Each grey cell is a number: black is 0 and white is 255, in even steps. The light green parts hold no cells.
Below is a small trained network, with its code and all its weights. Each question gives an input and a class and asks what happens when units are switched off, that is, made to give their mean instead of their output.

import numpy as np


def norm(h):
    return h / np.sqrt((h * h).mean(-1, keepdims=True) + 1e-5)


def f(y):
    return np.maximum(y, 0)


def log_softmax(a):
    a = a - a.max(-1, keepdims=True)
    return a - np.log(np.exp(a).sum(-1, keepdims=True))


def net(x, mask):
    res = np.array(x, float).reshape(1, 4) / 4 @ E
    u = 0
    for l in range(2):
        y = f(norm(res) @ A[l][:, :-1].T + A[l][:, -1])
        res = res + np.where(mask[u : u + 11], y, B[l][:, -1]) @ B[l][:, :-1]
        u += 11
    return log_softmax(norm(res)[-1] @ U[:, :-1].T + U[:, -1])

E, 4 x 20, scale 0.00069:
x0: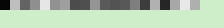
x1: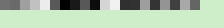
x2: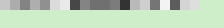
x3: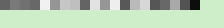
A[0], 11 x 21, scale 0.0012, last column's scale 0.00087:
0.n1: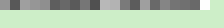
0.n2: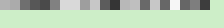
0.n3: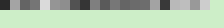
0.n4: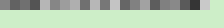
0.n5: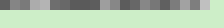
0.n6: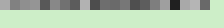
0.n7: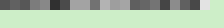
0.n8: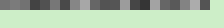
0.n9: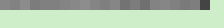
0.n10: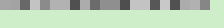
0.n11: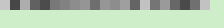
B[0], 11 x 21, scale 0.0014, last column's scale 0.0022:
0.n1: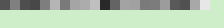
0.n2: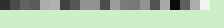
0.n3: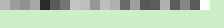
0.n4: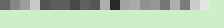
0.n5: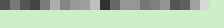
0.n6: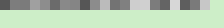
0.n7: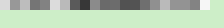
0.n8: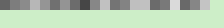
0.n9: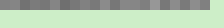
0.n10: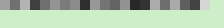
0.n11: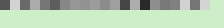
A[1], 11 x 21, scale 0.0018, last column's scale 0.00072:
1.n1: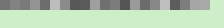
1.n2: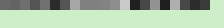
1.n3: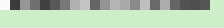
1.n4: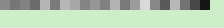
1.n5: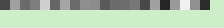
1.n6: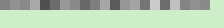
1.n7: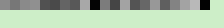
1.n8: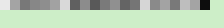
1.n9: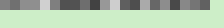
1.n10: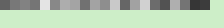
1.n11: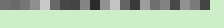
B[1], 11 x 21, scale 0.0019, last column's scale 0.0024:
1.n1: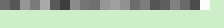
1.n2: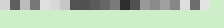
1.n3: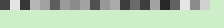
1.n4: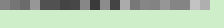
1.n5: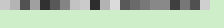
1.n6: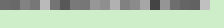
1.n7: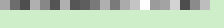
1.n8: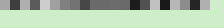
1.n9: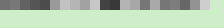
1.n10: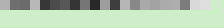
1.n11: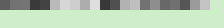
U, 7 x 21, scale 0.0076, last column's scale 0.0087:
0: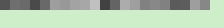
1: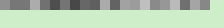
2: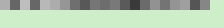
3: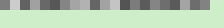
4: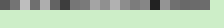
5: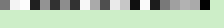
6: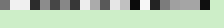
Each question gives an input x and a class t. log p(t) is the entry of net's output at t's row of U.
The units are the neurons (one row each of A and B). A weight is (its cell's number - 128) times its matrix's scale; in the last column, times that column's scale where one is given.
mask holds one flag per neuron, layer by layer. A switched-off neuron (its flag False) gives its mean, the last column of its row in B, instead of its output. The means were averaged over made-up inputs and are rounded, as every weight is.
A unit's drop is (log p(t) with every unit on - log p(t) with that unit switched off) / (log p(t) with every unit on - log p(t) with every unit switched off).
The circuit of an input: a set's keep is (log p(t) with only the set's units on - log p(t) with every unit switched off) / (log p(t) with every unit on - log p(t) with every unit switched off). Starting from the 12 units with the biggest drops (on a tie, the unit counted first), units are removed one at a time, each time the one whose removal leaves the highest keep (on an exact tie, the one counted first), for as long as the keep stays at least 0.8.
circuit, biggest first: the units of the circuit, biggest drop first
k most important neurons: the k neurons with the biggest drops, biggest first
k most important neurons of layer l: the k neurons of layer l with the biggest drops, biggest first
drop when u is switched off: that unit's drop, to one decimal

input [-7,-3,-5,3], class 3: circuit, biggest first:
1.n3
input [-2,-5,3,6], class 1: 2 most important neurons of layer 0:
0.n1, 0.n5
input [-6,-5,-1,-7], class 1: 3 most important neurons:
1.n7, 0.n3, 0.n1
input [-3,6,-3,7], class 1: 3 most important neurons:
1.n10, 0.n2, 1.n4
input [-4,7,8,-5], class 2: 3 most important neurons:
1.n8, 0.n2, 0.n10
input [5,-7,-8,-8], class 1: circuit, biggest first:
1.n7, 0.n8
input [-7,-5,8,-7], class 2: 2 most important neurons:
1.n8, 0.n4
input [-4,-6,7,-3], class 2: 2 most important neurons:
1.n8, 0.n1
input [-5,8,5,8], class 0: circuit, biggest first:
1.n9, 1.n11
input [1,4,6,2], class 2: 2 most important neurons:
1.n8, 0.n2
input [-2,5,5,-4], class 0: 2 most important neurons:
0.n7, 1.n11
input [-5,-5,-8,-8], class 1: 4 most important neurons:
1.n7, 0.n8, 0.n10, 1.n8
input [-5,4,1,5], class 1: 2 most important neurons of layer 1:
1.n10, 1.n5
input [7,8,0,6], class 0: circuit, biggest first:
1.n11, 1.n9
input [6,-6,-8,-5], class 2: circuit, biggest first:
1.n2, 0.n1
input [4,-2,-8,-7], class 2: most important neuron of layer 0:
0.n4
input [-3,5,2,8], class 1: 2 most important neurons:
1.n10, 0.n2
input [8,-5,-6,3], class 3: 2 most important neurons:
1.n5, 0.n10
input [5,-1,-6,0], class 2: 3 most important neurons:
1.n2, 0.n11, 1.n3
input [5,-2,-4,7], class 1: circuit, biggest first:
1.n10
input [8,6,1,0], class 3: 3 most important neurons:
1.n5, 0.n2, 0.n3
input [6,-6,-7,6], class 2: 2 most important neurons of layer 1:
1.n2, 1.n11
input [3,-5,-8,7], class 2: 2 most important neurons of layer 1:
1.n2, 1.n7
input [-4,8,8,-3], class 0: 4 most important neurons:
1.n11, 1.n9, 0.n7, 1.n2
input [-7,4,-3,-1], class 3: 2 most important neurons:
1.n3, 0.n2
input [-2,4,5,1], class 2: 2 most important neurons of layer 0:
0.n2, 0.n10
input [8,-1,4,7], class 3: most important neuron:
1.n5
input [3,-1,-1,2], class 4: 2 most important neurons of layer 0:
0.n3, 0.n11
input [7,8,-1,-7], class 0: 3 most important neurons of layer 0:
0.n4, 0.n11, 0.n5
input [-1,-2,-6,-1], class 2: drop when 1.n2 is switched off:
0.1
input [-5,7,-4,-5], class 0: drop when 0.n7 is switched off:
0.0
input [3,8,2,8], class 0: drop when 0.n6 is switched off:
0.1
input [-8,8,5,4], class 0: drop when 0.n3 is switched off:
0.3
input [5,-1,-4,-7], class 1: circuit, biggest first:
1.n7
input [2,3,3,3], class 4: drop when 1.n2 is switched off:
0.3
